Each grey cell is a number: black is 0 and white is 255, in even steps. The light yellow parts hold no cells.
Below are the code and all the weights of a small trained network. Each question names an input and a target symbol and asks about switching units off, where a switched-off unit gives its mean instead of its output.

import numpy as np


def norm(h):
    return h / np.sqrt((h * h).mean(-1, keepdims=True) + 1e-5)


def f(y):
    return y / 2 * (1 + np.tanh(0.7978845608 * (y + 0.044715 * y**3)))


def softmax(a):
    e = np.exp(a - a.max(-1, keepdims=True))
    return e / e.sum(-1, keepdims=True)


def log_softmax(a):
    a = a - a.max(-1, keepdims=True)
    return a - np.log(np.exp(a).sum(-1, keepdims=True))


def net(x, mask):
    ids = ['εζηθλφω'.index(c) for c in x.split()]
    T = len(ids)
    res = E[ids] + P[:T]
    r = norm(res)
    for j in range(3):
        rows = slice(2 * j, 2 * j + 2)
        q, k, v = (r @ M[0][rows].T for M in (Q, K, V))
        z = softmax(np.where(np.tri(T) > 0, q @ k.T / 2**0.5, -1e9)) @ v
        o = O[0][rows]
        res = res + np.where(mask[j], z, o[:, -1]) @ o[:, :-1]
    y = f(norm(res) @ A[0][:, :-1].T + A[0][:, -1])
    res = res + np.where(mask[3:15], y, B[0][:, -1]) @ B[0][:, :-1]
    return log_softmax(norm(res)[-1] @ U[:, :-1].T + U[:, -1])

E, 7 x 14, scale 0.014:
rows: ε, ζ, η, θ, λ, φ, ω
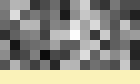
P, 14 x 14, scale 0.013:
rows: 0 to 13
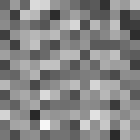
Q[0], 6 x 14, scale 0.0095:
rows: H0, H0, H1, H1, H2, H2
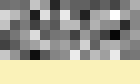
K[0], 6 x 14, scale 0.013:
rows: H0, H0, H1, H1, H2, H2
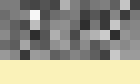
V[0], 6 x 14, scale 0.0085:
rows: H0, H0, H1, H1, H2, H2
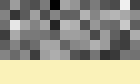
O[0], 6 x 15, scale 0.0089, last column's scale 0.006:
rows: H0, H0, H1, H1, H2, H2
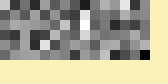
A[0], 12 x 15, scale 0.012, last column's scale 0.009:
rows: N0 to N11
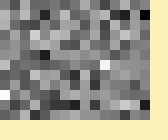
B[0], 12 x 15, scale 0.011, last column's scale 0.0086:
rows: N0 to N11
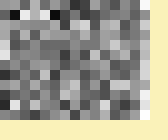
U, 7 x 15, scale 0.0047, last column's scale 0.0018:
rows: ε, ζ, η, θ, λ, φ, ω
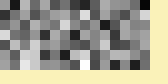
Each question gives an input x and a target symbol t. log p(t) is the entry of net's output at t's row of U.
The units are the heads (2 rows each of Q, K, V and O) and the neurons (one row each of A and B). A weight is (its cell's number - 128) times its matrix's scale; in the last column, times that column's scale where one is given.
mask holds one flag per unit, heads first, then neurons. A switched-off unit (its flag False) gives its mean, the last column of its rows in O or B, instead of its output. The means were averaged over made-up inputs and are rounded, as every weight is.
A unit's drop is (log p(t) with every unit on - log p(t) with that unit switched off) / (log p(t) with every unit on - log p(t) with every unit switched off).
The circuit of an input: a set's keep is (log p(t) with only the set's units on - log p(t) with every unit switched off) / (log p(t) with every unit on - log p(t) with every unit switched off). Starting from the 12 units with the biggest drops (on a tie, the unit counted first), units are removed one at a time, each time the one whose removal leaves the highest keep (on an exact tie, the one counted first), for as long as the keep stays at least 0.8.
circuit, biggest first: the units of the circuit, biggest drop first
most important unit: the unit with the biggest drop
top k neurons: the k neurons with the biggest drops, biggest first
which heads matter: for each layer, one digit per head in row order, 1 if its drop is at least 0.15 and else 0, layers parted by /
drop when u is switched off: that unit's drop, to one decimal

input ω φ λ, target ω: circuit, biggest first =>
[H1]
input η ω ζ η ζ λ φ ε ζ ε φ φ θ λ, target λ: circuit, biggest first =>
[H0 N10]
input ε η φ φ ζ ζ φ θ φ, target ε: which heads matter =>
101
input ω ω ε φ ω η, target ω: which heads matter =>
011
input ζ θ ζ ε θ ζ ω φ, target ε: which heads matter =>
100
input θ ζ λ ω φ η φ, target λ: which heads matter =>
000
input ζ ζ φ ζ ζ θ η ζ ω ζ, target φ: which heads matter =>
000
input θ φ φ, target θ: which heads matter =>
010
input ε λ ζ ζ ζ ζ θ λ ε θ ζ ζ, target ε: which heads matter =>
101
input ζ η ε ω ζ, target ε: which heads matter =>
100
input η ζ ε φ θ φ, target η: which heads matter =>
010
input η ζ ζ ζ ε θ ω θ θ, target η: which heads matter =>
010
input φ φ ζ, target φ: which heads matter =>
001
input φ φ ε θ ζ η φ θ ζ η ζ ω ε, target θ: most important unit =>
N0
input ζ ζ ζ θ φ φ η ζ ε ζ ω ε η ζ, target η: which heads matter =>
011
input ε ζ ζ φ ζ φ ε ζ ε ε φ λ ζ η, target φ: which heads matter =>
110
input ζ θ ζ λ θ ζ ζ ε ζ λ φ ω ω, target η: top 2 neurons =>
[N8 N2]
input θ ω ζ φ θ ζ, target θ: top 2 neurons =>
[N11 N5]
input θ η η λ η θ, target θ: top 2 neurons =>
[N5 N11]
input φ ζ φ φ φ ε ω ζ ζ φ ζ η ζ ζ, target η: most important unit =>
H2
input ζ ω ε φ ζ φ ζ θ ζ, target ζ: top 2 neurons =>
[N9 N11]
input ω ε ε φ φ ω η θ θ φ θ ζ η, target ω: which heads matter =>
010
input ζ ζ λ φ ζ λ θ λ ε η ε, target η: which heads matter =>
010
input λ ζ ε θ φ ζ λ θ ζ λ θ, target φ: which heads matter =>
010
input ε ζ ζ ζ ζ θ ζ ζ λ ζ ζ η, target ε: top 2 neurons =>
[N1 N5]
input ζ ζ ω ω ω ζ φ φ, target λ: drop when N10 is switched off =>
0.4
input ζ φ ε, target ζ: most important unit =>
N11
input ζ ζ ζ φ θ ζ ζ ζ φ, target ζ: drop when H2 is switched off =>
0.2
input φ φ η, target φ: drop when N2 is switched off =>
0.3
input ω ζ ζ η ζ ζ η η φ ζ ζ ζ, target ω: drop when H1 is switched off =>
0.6
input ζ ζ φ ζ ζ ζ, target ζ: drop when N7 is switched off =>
0.0
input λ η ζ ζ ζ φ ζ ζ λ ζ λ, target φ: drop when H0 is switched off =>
0.1
